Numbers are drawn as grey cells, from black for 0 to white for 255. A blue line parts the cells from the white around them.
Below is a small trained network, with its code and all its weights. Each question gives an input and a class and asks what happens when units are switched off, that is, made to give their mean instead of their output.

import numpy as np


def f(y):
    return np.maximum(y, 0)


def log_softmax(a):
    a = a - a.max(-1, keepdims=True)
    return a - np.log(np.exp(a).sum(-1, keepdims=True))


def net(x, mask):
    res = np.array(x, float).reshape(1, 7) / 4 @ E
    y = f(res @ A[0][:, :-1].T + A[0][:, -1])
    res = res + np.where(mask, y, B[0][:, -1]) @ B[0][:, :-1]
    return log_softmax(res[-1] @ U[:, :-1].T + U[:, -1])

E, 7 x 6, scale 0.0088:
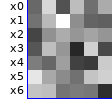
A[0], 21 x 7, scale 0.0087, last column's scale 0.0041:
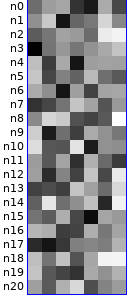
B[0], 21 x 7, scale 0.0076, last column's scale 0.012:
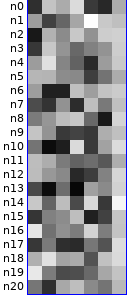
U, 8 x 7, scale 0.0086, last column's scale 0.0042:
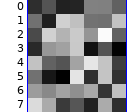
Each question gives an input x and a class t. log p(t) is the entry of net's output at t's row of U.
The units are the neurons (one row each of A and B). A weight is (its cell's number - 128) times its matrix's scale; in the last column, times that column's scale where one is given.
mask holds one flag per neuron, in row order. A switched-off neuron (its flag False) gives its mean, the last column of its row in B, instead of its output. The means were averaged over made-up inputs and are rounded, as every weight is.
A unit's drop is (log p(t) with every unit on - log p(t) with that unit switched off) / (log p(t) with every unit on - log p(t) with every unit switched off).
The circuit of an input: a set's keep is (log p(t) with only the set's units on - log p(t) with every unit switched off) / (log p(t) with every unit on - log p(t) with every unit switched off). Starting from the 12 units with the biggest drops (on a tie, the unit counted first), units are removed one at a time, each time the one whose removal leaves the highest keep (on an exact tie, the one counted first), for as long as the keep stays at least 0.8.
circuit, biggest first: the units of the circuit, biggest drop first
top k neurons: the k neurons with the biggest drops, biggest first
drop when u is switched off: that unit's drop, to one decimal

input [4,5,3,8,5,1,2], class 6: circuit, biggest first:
(n14)
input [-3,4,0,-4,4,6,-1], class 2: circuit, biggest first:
(n18, n2)
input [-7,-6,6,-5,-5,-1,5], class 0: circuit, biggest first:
(n13, n17)
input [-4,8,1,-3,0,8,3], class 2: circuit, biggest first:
(n18, n19)
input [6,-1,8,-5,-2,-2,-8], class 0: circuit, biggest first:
(n13, n7)
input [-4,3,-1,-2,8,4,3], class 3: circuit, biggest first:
(n0, n15)
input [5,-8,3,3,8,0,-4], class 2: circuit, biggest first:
(n10, n2)
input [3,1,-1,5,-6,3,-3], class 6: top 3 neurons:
(n6, n10, n14)
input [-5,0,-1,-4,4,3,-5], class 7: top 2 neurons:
(n4, n9)
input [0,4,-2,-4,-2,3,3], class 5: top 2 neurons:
(n10, n14)
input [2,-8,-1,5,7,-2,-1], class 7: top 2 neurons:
(n19, n7)
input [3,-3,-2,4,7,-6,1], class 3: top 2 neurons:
(n0, n15)
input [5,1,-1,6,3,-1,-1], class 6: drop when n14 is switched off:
0.2
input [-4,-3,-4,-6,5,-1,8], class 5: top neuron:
(n10)
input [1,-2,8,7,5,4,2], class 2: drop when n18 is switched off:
0.2
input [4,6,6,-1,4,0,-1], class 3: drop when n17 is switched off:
-0.1
